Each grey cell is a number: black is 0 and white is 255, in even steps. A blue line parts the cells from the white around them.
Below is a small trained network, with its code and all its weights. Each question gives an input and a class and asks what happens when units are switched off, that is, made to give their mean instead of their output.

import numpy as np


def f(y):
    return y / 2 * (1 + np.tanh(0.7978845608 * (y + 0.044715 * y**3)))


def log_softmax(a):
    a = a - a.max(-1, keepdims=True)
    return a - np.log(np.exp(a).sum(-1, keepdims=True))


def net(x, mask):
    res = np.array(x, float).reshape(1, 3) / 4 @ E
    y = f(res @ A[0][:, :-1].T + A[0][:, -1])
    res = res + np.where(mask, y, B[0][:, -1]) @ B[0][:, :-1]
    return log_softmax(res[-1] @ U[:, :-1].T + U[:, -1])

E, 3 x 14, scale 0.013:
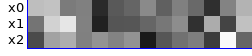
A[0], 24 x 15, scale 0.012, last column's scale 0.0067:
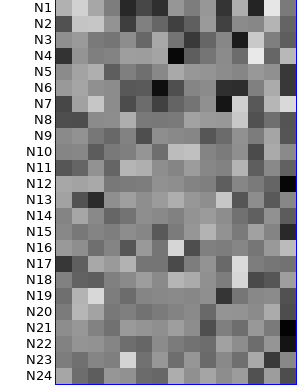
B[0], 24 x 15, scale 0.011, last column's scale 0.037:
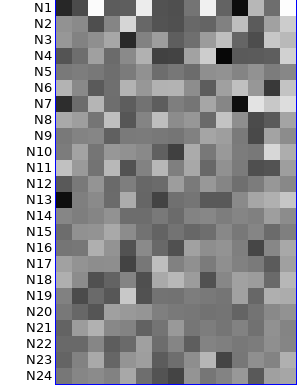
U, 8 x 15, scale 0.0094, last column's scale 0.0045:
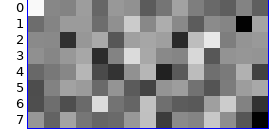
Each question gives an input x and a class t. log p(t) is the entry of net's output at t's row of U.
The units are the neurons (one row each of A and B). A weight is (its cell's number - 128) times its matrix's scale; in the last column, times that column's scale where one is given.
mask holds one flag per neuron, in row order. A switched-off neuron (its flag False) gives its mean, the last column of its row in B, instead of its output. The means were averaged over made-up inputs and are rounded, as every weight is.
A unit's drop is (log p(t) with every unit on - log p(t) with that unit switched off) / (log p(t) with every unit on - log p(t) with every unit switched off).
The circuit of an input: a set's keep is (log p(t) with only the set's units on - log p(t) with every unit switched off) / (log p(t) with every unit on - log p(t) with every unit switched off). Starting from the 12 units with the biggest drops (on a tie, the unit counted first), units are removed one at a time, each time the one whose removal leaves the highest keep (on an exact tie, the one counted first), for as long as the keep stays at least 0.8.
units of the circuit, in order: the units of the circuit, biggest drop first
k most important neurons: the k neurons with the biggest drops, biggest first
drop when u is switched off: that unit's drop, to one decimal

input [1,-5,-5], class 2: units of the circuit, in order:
[N1]
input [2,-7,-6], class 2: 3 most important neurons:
[N1, N7, N4]
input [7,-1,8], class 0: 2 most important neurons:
[N1, N7]
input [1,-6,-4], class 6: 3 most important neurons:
[N13, N1, N3]
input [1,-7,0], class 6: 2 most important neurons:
[N1, N13]
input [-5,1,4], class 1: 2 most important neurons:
[N1, N7]
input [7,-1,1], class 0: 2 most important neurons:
[N7, N13]
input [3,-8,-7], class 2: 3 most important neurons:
[N1, N7, N4]
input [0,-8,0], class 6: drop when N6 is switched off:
0.0
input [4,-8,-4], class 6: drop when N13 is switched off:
0.2
